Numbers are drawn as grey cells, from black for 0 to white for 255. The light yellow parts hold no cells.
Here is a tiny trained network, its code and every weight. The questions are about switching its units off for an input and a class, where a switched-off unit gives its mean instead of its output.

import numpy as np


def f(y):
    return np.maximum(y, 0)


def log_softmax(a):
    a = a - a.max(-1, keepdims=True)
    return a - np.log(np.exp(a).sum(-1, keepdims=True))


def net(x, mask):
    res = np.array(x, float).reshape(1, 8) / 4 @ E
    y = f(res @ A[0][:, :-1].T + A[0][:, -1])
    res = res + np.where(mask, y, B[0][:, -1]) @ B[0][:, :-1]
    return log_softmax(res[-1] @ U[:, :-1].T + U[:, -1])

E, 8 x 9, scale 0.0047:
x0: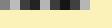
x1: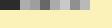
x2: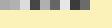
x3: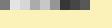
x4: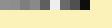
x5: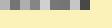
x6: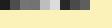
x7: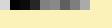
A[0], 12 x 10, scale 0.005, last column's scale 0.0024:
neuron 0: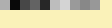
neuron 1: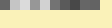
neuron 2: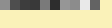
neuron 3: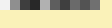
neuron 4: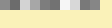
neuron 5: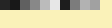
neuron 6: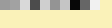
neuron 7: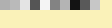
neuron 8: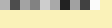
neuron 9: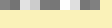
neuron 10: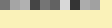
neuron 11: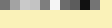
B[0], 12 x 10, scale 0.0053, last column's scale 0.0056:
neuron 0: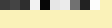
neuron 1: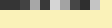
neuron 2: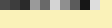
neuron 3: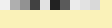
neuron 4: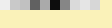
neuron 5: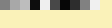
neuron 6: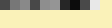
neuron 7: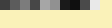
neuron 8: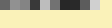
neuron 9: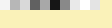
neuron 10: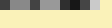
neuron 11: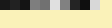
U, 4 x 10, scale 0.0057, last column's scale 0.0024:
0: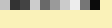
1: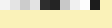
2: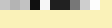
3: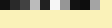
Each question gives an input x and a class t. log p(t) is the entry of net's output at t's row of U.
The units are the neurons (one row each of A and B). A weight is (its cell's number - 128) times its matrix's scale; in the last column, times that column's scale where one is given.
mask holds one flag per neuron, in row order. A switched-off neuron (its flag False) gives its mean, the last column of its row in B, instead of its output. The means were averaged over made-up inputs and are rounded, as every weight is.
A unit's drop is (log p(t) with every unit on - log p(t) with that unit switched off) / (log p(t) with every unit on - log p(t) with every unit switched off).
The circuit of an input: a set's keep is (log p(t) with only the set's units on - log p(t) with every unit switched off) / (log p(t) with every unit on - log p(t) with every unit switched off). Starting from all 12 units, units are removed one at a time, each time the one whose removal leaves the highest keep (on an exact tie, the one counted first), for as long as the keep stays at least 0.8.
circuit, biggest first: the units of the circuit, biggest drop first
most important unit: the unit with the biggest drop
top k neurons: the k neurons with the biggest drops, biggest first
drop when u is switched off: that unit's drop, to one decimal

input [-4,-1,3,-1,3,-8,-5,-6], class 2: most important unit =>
neuron 9
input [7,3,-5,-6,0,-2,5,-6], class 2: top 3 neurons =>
(neuron 0; neuron 5; neuron 11)
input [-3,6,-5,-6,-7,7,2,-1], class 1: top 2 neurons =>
(neuron 9; neuron 4)
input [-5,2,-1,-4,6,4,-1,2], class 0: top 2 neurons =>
(neuron 9; neuron 4)
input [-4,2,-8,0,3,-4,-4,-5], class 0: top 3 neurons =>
(neuron 11; neuron 3; neuron 5)
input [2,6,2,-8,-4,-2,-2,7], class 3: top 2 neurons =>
(neuron 2; neuron 0)
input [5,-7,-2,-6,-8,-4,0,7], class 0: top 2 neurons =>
(neuron 2; neuron 3)
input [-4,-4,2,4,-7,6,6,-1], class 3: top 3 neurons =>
(neuron 1; neuron 3; neuron 5)
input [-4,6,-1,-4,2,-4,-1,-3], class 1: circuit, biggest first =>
(neuron 9; neuron 4)
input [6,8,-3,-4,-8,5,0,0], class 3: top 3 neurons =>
(neuron 2; neuron 3; neuron 9)
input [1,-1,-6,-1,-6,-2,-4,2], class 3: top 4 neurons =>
(neuron 2; neuron 9; neuron 4; neuron 3)
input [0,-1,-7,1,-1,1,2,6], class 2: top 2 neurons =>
(neuron 5; neuron 11)
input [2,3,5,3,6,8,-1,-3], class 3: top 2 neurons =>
(neuron 11; neuron 1)
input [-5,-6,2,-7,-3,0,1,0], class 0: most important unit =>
neuron 0
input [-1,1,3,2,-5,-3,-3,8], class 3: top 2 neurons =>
(neuron 2; neuron 9)
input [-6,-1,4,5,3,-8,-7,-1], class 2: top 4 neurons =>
(neuron 9; neuron 0; neuron 4; neuron 2)
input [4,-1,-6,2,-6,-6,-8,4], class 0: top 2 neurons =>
(neuron 2; neuron 5)
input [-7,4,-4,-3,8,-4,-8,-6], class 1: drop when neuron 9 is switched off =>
0.3
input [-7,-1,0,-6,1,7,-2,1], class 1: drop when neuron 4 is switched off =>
0.1
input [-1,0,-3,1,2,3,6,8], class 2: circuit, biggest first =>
(neuron 5)
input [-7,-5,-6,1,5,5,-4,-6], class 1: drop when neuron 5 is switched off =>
0.1
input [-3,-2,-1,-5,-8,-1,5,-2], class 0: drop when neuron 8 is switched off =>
0.2
